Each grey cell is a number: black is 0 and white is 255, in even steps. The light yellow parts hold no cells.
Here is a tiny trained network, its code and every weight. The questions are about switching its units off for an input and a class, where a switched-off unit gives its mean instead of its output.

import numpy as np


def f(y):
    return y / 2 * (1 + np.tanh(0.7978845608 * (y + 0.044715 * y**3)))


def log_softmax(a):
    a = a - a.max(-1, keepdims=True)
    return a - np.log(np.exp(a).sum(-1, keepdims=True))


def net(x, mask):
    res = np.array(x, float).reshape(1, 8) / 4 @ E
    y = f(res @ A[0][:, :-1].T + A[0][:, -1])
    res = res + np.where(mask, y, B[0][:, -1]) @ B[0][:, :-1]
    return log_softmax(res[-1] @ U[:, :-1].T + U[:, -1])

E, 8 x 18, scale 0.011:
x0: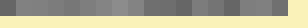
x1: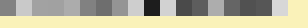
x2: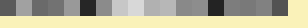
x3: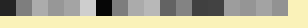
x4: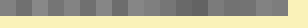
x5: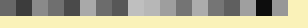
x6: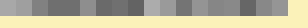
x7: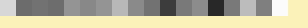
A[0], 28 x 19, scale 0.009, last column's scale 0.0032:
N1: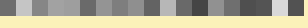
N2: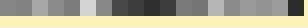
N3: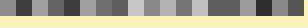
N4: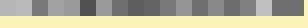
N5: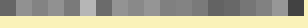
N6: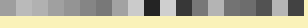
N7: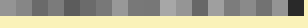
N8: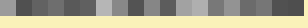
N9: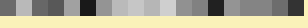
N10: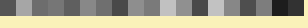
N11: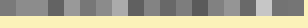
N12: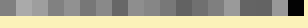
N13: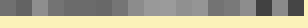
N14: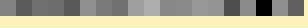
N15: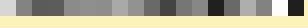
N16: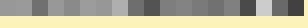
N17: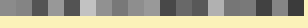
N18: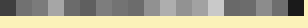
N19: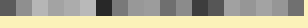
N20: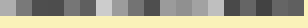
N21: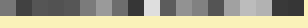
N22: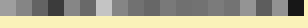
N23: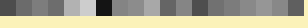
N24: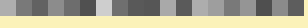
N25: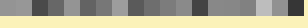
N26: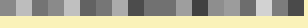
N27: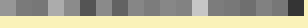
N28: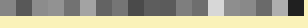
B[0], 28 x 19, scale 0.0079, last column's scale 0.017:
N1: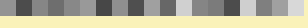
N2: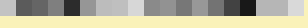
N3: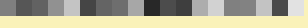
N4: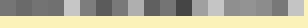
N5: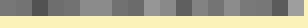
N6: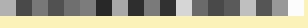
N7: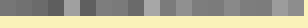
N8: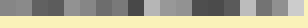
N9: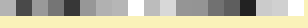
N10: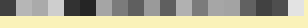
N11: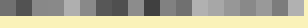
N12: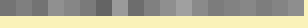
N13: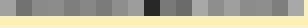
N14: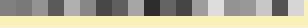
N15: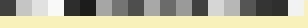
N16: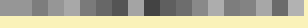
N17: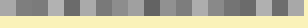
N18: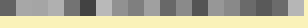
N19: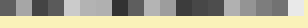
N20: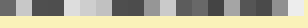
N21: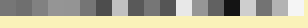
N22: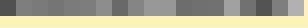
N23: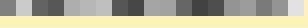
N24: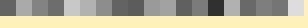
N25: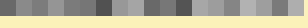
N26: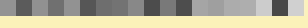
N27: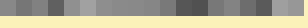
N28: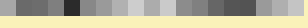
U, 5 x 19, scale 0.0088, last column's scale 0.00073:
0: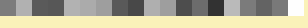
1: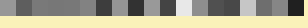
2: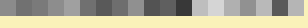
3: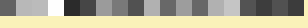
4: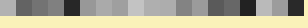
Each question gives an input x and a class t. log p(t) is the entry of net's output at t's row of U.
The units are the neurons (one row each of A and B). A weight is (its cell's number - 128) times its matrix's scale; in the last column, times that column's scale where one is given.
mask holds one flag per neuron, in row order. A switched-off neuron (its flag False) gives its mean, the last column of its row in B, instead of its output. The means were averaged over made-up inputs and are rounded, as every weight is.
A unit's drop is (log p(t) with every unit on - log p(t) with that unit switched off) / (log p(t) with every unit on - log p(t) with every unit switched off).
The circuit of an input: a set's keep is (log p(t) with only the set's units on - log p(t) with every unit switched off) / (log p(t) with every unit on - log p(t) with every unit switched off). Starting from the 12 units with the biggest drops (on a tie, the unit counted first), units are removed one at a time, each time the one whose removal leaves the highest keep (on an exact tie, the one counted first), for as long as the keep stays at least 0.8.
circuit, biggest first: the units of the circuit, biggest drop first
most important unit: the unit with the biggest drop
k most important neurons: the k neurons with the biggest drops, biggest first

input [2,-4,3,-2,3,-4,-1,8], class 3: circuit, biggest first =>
[N15]
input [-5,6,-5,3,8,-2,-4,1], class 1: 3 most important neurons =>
[N6, N9, N1]
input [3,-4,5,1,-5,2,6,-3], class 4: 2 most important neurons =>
[N9, N6]
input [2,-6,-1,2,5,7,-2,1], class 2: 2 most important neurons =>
[N3, N14]
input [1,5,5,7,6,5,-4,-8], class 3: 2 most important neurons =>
[N10, N20]
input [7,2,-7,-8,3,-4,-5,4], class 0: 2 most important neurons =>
[N20, N24]
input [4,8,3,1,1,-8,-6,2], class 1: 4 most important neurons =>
[N6, N1, N3, N14]
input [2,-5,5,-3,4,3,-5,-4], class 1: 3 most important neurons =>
[N21, N15, N2]
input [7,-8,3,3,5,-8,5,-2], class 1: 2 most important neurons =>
[N21, N3]
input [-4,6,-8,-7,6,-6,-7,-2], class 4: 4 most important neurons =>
[N2, N28, N19, N23]
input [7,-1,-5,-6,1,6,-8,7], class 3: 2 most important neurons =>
[N15, N19]
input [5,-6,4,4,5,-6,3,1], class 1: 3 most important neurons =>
[N21, N3, N14]
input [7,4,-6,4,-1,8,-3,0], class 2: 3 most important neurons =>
[N3, N14, N9]
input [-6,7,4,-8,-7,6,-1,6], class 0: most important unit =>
N20
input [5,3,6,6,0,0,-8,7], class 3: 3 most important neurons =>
[N15, N20, N24]
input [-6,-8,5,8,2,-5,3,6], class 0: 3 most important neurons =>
[N19, N23, N6]
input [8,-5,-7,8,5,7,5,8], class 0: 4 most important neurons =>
[N23, N19, N10, N9]
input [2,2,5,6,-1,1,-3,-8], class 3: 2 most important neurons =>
[N10, N20]
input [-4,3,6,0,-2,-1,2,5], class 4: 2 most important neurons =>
[N9, N10]
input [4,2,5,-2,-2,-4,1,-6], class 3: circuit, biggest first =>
[N10]
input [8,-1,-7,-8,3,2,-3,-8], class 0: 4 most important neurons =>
[N20, N15, N24, N8]
